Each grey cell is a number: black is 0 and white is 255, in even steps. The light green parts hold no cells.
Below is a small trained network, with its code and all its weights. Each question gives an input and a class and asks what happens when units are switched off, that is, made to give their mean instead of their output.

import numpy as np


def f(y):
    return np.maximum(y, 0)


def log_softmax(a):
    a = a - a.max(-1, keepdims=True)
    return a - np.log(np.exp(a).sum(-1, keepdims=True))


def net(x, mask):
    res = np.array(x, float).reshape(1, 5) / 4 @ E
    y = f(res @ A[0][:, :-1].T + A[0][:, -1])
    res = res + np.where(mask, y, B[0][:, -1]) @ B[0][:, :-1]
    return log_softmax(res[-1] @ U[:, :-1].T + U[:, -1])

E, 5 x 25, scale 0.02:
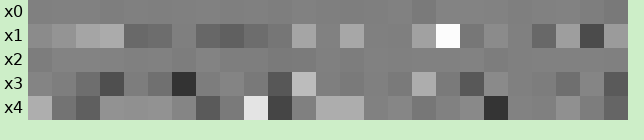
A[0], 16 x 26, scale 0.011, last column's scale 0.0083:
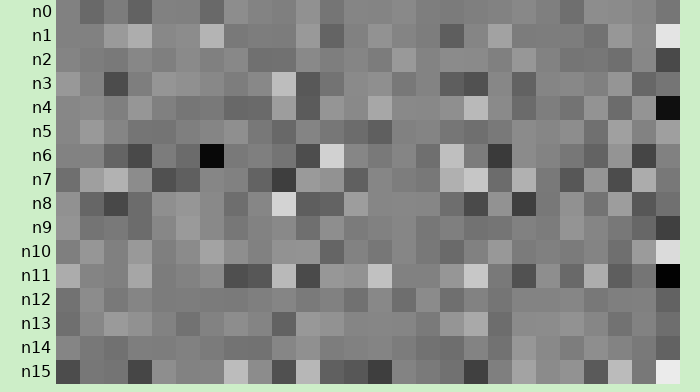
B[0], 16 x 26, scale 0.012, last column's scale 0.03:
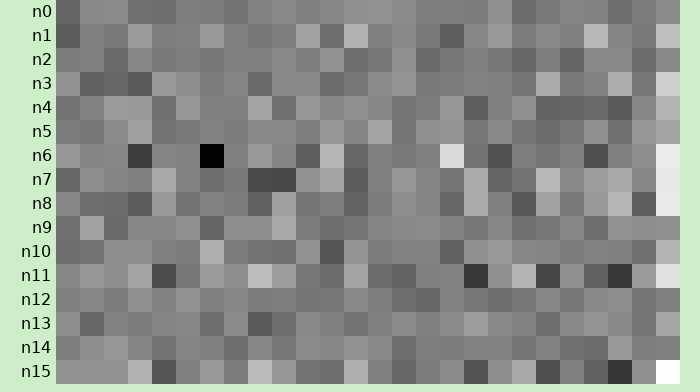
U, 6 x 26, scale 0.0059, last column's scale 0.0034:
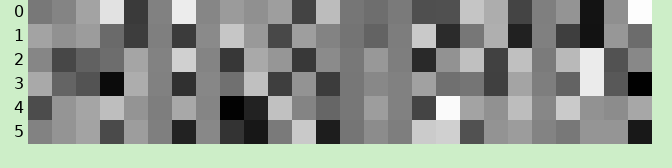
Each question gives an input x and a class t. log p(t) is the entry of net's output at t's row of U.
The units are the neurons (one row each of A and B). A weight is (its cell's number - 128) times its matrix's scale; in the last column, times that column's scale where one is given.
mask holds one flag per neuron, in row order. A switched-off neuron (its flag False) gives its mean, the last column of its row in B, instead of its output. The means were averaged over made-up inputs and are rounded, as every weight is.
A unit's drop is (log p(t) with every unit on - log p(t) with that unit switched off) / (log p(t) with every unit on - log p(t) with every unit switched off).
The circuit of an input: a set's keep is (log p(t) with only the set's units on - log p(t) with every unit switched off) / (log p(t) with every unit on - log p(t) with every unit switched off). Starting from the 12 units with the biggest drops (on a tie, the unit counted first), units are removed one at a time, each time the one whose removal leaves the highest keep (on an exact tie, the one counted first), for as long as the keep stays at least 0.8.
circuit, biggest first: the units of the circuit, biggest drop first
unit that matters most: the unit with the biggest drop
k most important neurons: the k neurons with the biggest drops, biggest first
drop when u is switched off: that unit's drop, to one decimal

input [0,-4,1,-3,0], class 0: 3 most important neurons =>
n15, n7, n6
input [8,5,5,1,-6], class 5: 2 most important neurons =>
n1, n10
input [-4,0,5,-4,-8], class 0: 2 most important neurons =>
n15, n8
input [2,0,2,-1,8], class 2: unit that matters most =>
n8
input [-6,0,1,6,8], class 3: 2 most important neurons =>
n8, n15
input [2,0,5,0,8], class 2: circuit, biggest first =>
n8, n6
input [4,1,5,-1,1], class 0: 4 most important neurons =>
n6, n7, n8, n3
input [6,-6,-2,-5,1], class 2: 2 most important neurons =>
n11, n8
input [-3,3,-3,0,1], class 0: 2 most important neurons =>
n6, n8
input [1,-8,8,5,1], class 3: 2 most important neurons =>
n8, n11
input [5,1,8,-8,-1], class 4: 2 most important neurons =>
n11, n15
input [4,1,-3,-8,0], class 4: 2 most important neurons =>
n15, n11
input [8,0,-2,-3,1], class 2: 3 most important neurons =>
n15, n11, n7
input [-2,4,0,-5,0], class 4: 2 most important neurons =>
n15, n7
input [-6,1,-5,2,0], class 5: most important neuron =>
n15
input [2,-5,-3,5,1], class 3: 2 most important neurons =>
n11, n8
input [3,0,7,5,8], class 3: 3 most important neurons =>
n8, n15, n3
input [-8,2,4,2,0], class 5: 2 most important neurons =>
n15, n11
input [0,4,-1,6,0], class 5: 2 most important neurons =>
n15, n7
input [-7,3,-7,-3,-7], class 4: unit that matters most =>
n7
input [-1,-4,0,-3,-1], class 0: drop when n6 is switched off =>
0.1
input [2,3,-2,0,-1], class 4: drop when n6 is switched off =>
0.9
